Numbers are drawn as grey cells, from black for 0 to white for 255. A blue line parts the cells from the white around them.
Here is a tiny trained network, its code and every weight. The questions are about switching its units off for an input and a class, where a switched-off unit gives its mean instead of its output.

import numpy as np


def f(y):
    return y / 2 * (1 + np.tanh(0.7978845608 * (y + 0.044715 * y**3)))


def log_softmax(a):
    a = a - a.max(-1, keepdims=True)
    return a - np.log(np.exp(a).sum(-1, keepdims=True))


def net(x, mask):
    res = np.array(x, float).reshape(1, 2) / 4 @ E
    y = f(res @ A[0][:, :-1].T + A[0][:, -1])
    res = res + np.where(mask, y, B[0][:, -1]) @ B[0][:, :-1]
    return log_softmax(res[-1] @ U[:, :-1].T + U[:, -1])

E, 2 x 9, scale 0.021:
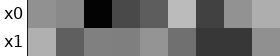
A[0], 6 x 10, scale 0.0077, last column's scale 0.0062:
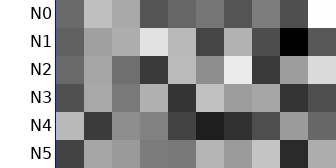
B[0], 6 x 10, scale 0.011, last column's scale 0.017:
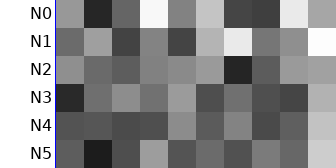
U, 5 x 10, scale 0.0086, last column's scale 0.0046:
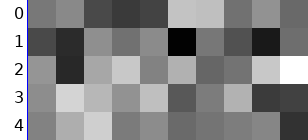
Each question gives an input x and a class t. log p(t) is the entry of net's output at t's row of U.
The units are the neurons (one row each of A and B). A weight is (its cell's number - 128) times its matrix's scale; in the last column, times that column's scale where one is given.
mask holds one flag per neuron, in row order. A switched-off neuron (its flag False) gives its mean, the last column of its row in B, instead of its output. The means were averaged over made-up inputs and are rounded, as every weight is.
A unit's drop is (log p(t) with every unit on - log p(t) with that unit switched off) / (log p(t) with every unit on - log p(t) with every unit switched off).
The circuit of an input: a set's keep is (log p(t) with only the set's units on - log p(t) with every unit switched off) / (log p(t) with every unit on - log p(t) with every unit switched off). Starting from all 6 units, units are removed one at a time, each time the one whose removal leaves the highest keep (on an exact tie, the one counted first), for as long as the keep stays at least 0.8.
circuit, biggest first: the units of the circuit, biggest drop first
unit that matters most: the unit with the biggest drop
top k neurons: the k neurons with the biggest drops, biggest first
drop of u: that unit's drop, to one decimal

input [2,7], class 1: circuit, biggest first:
[N4]
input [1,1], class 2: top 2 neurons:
[N1 N3]
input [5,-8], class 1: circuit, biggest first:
[N3 N1]
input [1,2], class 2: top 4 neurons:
[N1 N3 N5 N4]
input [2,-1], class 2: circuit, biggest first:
[N1 N4]
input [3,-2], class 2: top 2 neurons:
[N1 N4]
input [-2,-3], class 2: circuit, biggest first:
[N4 N0]
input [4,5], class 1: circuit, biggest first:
[N1 N4]
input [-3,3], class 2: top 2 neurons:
[N3 N0]
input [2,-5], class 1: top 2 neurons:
[N1 N3]
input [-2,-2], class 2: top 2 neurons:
[N4 N0]
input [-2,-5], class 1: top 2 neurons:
[N3 N5]
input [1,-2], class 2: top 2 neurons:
[N1 N4]
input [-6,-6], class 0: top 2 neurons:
[N1 N4]
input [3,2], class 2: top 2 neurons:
[N1 N3]
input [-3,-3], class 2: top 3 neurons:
[N4 N0 N5]
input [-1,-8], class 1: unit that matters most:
N3
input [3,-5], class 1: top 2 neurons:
[N1 N3]
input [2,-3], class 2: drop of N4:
0.4
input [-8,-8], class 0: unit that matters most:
N1
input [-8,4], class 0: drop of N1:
0.7
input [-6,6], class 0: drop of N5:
0.1
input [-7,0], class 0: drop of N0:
0.0
